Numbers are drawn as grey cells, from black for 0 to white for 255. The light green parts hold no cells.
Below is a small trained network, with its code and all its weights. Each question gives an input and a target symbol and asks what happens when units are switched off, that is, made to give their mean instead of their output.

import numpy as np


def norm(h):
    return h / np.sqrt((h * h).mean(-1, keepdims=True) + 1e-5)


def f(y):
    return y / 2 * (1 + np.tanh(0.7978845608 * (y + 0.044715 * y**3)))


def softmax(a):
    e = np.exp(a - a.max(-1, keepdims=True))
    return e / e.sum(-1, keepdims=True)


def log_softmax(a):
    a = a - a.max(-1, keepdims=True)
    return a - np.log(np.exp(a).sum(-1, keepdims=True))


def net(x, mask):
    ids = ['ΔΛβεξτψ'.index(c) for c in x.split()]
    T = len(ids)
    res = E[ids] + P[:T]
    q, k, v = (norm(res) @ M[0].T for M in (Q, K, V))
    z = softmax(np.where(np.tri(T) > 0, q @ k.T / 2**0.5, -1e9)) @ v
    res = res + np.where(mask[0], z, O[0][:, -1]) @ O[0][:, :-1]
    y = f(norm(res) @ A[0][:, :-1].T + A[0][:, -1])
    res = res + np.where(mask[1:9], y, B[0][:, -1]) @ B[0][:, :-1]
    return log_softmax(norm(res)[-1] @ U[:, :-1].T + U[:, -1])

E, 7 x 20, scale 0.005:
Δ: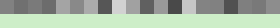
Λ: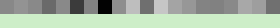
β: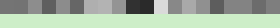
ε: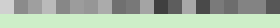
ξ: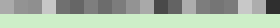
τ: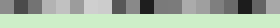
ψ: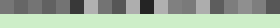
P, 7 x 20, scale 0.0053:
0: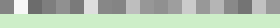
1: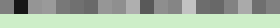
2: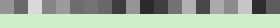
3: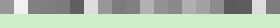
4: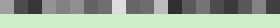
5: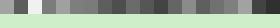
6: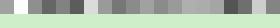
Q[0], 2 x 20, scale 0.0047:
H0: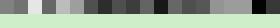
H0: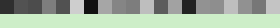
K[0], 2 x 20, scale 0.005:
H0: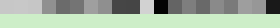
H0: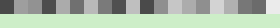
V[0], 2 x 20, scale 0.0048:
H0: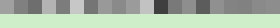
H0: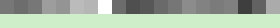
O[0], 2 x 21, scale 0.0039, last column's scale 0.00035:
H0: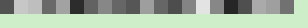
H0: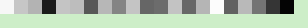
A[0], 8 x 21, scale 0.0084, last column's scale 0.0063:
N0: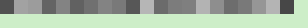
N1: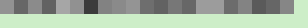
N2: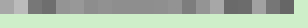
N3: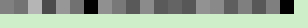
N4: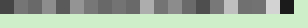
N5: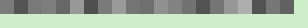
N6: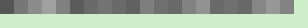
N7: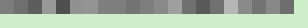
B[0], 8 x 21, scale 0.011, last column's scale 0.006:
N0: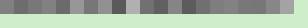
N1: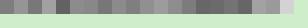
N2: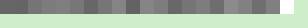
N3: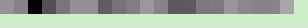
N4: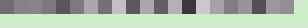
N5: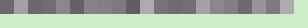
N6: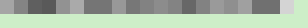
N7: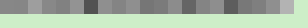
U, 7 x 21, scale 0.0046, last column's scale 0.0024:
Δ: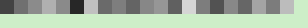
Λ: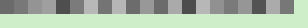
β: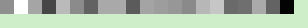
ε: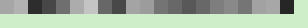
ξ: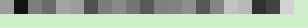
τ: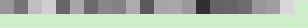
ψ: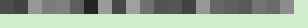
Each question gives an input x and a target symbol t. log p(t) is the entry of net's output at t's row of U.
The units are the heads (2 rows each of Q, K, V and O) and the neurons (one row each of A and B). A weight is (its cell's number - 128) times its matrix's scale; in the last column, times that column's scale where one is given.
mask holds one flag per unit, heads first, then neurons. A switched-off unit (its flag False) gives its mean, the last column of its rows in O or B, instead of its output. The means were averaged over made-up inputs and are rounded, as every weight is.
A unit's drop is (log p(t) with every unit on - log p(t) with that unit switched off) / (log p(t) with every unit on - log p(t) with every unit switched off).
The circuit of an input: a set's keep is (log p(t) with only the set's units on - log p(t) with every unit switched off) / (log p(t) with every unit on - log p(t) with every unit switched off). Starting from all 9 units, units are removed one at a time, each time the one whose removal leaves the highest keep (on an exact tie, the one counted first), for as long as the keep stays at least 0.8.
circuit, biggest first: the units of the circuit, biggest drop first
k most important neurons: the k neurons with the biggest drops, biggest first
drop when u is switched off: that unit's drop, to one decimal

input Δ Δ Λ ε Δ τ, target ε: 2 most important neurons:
[N3, N1]
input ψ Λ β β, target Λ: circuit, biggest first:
[H0, N4]
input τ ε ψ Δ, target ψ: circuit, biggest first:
[H0, N0, N2]
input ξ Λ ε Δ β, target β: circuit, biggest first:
[N5, H0, N2, N3]
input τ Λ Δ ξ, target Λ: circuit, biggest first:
[H0, N4]
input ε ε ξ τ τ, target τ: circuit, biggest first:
[N1, H0, N5]
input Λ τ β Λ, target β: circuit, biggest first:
[H0]
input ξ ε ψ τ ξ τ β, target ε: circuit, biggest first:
[H0, N0, N6]
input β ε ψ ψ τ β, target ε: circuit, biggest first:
[H0, N3]
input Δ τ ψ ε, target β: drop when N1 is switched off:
0.1
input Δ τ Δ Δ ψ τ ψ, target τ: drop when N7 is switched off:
0.2
